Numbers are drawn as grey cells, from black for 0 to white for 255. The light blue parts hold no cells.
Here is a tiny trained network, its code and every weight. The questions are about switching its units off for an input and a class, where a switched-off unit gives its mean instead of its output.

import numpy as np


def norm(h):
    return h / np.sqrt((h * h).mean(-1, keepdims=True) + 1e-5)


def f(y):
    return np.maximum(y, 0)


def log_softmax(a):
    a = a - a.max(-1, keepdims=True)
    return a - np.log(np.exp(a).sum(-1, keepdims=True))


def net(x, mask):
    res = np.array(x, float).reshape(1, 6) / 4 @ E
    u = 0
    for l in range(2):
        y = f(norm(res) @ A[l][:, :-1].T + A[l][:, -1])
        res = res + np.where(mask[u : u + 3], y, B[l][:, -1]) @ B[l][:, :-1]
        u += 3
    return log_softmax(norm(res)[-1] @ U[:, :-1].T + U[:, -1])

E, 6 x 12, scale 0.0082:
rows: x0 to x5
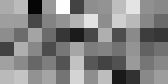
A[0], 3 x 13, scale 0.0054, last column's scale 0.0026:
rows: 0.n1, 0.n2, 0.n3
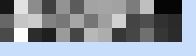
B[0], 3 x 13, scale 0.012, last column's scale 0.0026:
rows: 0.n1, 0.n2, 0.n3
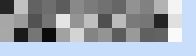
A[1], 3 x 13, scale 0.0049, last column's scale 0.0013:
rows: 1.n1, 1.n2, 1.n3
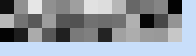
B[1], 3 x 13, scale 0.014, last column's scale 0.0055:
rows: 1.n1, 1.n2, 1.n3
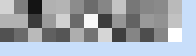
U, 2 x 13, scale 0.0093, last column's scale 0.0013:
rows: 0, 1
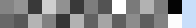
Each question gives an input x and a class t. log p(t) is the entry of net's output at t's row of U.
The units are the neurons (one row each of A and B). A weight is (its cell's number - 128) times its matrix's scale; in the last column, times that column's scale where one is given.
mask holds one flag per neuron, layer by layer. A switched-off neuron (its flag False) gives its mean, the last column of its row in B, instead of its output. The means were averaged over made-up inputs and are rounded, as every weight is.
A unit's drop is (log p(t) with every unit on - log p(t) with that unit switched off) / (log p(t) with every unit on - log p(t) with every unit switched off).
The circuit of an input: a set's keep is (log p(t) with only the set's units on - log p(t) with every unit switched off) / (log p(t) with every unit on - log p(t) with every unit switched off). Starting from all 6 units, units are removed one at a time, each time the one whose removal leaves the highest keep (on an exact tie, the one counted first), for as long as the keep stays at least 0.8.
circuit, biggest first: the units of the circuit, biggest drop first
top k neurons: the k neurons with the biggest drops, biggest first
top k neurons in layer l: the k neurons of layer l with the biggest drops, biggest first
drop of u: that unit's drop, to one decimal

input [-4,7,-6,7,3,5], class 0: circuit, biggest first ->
[1.n3 1.n1]
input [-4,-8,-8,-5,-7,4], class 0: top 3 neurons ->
[1.n3 1.n1 0.n3]
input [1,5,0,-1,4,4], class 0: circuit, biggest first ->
[1.n3]
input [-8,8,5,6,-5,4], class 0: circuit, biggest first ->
[0.n2 1.n1]
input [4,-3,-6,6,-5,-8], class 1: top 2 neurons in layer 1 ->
[1.n3 1.n2]
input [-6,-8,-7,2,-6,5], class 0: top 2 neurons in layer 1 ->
[1.n1 1.n3]
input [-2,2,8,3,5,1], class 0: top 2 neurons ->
[1.n2 1.n3]
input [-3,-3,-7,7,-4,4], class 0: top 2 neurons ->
[1.n1 1.n3]
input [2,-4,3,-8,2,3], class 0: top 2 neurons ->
[1.n3 1.n2]
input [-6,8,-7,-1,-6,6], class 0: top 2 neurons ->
[1.n1 1.n3]
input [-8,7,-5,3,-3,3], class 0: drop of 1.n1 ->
0.2
